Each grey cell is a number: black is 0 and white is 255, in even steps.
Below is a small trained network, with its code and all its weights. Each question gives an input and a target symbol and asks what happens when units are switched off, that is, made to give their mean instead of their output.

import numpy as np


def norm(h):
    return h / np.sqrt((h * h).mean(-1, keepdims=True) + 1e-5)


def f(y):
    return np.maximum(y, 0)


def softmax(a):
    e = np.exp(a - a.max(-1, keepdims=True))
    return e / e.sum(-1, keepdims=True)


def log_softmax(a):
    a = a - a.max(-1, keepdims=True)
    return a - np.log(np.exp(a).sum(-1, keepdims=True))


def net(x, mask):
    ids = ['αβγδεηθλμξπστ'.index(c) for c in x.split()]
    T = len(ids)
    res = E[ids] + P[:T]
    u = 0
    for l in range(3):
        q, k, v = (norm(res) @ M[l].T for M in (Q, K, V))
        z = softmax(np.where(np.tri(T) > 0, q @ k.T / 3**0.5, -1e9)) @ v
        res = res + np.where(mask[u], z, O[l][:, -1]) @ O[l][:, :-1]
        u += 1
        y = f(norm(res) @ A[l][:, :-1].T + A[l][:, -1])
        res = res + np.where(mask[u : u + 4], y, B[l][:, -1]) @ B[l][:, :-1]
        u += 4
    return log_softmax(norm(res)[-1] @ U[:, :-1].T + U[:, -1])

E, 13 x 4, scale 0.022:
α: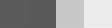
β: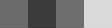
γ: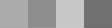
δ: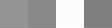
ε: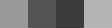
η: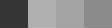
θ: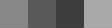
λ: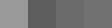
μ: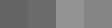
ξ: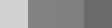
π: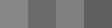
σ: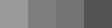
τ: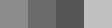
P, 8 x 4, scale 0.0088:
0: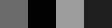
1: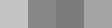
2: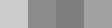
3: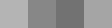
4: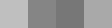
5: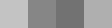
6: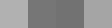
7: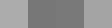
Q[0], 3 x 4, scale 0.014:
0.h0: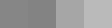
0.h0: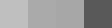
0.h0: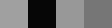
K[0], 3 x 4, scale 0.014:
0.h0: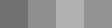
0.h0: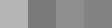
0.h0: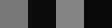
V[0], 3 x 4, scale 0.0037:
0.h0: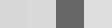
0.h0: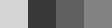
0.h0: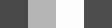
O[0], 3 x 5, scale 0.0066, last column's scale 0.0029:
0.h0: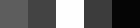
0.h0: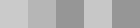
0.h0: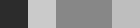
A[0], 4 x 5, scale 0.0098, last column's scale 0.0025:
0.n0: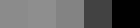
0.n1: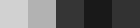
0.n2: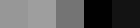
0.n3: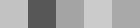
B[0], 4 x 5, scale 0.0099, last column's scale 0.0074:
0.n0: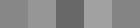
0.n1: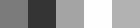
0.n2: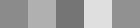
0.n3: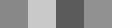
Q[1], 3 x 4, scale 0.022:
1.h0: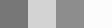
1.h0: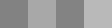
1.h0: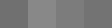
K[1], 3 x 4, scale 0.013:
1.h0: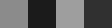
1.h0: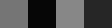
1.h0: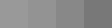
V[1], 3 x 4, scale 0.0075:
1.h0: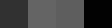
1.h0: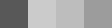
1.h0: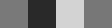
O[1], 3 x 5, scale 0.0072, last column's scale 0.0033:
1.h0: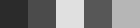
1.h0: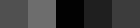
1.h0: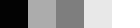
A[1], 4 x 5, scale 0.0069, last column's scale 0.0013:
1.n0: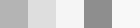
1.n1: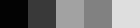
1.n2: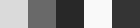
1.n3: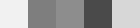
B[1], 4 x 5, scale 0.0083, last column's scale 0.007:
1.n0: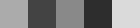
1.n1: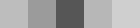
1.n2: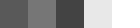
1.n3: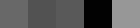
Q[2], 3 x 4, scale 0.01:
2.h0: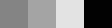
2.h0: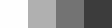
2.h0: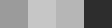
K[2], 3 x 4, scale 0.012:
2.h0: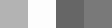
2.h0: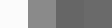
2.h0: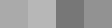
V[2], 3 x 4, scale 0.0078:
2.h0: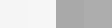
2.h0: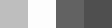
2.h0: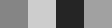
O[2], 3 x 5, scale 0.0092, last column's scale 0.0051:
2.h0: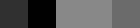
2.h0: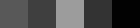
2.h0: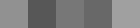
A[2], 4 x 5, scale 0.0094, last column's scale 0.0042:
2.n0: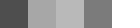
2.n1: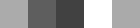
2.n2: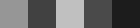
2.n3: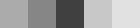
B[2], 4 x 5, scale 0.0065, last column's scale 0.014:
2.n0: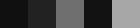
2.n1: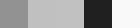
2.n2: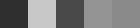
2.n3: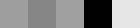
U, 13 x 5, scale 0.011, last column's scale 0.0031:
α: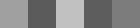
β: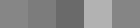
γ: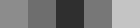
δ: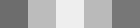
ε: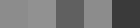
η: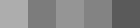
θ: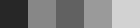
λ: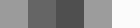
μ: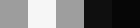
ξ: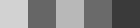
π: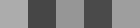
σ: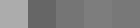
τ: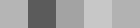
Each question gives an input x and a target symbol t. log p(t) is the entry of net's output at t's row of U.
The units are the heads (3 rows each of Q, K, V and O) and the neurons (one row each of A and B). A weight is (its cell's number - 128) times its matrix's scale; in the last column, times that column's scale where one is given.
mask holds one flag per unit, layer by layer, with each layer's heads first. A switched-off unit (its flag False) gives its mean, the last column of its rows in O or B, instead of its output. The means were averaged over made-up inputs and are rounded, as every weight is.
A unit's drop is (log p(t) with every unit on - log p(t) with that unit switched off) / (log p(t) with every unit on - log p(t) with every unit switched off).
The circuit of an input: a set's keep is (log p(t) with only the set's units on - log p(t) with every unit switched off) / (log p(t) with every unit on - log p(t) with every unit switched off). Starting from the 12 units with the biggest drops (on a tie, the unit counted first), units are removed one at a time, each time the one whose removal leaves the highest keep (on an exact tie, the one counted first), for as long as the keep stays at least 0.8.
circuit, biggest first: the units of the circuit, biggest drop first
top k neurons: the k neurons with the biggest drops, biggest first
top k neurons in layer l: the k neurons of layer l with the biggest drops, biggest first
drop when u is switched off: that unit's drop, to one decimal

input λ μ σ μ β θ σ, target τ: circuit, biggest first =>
0.n1
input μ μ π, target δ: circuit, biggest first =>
0.n1; 1.h0
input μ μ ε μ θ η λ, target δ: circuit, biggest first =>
1.h0; 0.n1
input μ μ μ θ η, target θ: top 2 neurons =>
2.n0; 2.n1
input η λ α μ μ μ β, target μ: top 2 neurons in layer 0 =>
0.n3; 0.n1
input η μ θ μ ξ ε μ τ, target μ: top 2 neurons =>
0.n3; 0.n1
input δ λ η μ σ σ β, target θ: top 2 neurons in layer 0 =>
0.n3; 0.n1
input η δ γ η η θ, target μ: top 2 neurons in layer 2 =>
2.n3; 2.n1
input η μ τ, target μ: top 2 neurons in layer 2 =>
2.n3; 2.n1
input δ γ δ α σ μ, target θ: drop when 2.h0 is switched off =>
0.3
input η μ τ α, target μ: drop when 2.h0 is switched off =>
0.2
